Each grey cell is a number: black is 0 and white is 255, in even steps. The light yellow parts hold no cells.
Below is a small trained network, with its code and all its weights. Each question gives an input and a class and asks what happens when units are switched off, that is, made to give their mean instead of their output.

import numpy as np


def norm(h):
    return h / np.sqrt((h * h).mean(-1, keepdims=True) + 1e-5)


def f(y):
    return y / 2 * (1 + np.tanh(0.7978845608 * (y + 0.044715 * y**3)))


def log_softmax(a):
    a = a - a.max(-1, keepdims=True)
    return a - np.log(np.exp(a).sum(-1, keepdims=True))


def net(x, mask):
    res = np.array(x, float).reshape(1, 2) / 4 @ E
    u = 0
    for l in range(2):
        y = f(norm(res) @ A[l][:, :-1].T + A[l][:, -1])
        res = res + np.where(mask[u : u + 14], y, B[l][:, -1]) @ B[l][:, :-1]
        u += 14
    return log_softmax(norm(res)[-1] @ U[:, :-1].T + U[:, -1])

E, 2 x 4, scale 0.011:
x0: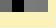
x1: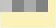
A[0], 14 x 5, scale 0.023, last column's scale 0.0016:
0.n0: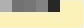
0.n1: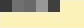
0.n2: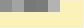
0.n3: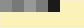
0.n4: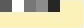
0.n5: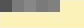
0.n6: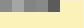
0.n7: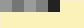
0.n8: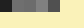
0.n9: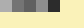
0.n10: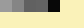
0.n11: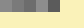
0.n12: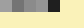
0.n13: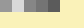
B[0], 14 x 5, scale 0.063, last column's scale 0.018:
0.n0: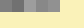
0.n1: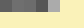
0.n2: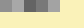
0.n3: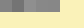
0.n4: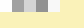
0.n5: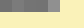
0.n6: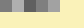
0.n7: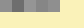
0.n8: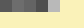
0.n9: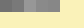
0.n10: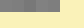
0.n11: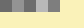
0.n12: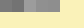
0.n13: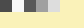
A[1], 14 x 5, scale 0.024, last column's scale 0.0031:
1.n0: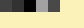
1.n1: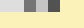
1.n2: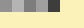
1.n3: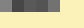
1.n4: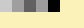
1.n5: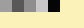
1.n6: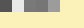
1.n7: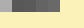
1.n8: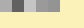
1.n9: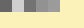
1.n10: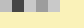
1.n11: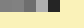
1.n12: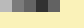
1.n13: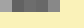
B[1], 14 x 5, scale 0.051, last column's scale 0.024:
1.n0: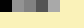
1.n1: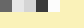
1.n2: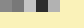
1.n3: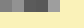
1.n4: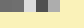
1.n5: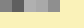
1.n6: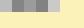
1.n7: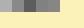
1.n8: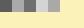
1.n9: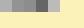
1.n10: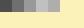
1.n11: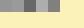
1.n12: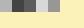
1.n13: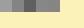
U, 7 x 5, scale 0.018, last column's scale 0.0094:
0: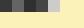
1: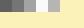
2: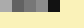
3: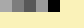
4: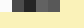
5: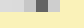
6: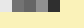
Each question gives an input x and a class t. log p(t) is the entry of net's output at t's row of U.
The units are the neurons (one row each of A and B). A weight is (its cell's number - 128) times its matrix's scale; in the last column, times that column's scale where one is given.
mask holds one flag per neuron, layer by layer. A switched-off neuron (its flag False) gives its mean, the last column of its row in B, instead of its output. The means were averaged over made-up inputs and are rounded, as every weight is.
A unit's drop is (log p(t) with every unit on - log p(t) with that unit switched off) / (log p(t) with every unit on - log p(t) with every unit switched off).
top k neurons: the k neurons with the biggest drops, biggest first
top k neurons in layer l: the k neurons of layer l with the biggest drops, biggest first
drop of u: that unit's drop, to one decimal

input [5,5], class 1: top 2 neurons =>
0.n13, 0.n4
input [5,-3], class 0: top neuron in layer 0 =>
0.n4
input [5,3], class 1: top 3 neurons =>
0.n13, 0.n8, 0.n4
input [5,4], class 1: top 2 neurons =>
0.n13, 0.n4
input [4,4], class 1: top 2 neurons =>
0.n13, 0.n4
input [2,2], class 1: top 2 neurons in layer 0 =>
0.n13, 0.n4
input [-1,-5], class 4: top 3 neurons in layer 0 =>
0.n8, 0.n13, 0.n1
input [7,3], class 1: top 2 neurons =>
0.n13, 0.n8
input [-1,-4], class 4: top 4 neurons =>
0.n8, 0.n1, 0.n13, 1.n1
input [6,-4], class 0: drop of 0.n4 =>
0.7
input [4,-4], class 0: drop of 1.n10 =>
0.0
